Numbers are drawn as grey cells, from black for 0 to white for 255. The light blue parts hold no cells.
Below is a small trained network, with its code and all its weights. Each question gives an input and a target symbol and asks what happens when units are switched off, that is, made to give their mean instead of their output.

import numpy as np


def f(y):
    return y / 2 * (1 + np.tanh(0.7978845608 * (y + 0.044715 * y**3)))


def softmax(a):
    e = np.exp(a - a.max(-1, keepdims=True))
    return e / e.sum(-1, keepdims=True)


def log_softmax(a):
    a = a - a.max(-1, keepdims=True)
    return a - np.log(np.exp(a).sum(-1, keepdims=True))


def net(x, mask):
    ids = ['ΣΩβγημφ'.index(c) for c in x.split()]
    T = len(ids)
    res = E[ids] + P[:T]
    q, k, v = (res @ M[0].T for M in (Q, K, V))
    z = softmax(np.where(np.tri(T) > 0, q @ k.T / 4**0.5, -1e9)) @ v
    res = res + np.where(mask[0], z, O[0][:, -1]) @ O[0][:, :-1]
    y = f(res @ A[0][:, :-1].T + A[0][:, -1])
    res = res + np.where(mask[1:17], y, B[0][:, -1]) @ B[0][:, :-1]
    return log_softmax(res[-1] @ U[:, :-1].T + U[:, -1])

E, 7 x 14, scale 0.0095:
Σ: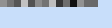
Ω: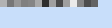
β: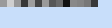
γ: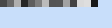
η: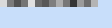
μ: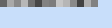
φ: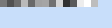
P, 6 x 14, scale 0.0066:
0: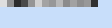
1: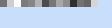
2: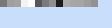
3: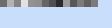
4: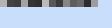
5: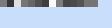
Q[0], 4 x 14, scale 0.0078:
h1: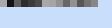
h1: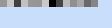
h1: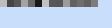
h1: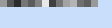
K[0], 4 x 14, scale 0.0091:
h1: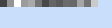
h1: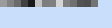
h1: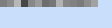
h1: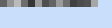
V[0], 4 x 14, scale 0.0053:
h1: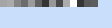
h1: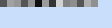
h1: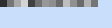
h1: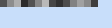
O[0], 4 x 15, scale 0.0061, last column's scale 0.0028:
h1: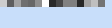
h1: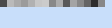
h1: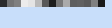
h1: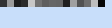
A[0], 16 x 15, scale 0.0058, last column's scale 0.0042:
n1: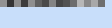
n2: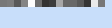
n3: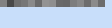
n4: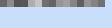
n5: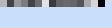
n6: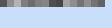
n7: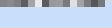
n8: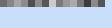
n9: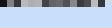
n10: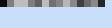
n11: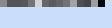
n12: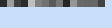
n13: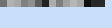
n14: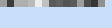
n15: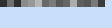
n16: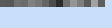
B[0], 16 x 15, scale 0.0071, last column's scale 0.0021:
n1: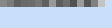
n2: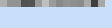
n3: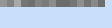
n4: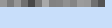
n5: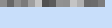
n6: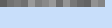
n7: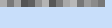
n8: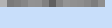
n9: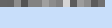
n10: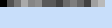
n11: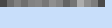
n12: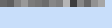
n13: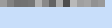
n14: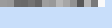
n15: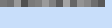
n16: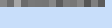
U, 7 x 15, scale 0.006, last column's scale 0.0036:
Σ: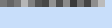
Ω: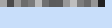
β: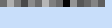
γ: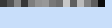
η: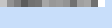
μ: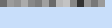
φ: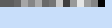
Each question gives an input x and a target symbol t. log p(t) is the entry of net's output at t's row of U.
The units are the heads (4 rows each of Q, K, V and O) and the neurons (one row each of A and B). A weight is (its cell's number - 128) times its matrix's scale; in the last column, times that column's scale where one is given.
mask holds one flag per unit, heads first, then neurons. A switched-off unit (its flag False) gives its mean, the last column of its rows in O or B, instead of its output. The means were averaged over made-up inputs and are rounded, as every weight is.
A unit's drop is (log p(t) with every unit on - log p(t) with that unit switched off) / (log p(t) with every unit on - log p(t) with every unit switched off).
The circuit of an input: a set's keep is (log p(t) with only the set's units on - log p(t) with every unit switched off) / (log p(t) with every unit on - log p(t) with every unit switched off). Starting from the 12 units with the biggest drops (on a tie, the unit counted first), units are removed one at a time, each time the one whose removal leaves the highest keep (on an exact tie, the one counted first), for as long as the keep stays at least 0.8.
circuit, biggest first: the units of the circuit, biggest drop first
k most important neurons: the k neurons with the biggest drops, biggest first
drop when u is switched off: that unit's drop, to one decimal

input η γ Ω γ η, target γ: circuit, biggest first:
h1; n9; n2; n12
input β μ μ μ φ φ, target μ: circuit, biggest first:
h1; n14
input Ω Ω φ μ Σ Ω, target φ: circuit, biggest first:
h1; n13
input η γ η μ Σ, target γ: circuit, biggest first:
h1; n9; n15
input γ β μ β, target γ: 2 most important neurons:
n12; n9
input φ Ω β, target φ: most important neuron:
n13
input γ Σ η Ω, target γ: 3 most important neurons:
n9; n15; n12
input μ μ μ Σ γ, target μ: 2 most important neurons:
n14; n1
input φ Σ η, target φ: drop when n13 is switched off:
0.5
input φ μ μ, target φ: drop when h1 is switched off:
0.9
